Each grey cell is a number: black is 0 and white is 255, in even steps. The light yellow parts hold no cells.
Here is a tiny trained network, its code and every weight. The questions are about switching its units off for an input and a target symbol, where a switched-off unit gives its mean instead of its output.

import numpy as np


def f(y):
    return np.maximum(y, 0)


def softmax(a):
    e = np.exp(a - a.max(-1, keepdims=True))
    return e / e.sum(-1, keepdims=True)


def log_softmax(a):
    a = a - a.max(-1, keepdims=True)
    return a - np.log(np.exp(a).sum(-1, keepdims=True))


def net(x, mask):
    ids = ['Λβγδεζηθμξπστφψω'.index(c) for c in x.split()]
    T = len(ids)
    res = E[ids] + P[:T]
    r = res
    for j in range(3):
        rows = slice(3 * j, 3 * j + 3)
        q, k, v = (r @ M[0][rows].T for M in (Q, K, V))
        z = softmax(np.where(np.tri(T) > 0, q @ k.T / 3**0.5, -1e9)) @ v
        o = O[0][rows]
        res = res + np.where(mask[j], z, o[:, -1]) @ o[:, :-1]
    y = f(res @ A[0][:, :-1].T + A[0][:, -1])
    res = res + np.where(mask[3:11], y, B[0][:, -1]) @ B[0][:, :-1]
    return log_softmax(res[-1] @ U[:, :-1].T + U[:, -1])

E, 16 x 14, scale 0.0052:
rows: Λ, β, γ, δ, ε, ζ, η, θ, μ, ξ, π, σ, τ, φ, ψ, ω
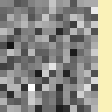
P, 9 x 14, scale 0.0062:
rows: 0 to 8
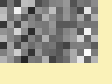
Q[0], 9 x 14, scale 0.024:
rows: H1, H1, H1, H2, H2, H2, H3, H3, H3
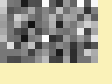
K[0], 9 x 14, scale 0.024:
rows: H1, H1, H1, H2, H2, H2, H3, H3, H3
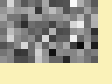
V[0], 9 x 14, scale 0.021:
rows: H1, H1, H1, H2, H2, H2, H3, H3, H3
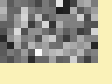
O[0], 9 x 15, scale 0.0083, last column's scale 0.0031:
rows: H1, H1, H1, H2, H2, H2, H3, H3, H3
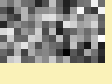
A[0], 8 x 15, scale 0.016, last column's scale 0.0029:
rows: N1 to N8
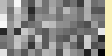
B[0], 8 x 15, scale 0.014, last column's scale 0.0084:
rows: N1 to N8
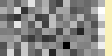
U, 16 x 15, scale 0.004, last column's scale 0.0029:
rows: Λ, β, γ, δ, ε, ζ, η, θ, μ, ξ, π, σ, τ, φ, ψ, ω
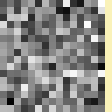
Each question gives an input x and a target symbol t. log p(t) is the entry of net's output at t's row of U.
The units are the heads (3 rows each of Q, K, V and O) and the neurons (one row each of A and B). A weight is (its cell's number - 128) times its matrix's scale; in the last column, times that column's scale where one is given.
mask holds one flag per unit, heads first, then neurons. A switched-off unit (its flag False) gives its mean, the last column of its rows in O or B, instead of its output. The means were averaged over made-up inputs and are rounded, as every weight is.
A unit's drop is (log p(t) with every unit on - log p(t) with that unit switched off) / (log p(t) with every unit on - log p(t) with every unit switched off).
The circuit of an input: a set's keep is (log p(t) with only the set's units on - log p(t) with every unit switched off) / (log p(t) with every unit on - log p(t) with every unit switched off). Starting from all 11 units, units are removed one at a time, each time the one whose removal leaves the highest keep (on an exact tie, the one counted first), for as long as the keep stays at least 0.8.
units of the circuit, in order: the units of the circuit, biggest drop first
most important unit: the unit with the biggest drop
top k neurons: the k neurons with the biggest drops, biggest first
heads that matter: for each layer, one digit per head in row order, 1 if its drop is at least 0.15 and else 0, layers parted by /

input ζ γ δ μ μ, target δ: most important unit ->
H3
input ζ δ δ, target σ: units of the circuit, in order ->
(H3, H1)
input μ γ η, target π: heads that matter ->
110
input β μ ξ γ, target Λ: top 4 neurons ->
(N5, N7, N4, N6)
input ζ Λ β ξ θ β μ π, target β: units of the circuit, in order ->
(H3, N7, N1)
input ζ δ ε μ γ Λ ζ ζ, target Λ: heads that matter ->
111
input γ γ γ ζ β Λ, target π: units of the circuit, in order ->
(H2, H1)
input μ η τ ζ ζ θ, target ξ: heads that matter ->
110
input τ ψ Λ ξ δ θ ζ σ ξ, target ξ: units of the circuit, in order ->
(H1, H2)
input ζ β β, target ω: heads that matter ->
011
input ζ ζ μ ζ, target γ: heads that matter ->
011
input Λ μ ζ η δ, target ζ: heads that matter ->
010
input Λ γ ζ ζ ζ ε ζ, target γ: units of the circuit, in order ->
(H2, N7, H3, N3)
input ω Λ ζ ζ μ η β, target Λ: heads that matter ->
000
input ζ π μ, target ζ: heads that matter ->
110
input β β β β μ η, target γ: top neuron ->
(N8)
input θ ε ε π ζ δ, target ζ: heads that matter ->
100
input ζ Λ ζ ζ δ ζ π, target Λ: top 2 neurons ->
(N7, N5)
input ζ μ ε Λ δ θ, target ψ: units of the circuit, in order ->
(H2, H1)
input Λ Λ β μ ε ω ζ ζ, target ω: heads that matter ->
011
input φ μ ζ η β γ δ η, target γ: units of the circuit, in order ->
(H3, N7, N3)
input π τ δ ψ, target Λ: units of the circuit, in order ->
(N5)
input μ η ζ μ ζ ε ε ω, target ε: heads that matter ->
011
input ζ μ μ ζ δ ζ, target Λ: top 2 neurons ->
(N8, N3)
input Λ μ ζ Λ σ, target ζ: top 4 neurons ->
(N2, N3, N6, N7)
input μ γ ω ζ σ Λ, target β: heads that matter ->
110
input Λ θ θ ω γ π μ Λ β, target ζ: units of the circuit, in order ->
(H1)
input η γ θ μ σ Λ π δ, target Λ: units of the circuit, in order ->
(N1, H1)
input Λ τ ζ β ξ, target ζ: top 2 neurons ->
(N2, N3)
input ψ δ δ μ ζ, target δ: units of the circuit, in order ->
(H3, N6)
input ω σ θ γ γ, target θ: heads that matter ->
011
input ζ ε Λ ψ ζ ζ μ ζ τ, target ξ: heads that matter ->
110
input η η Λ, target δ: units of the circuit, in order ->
(H1, N4, H2)
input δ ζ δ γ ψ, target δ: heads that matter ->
001
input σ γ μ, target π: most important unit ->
H2
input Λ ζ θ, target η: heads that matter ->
110
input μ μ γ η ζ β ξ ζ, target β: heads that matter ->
011
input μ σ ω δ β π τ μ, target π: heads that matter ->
011
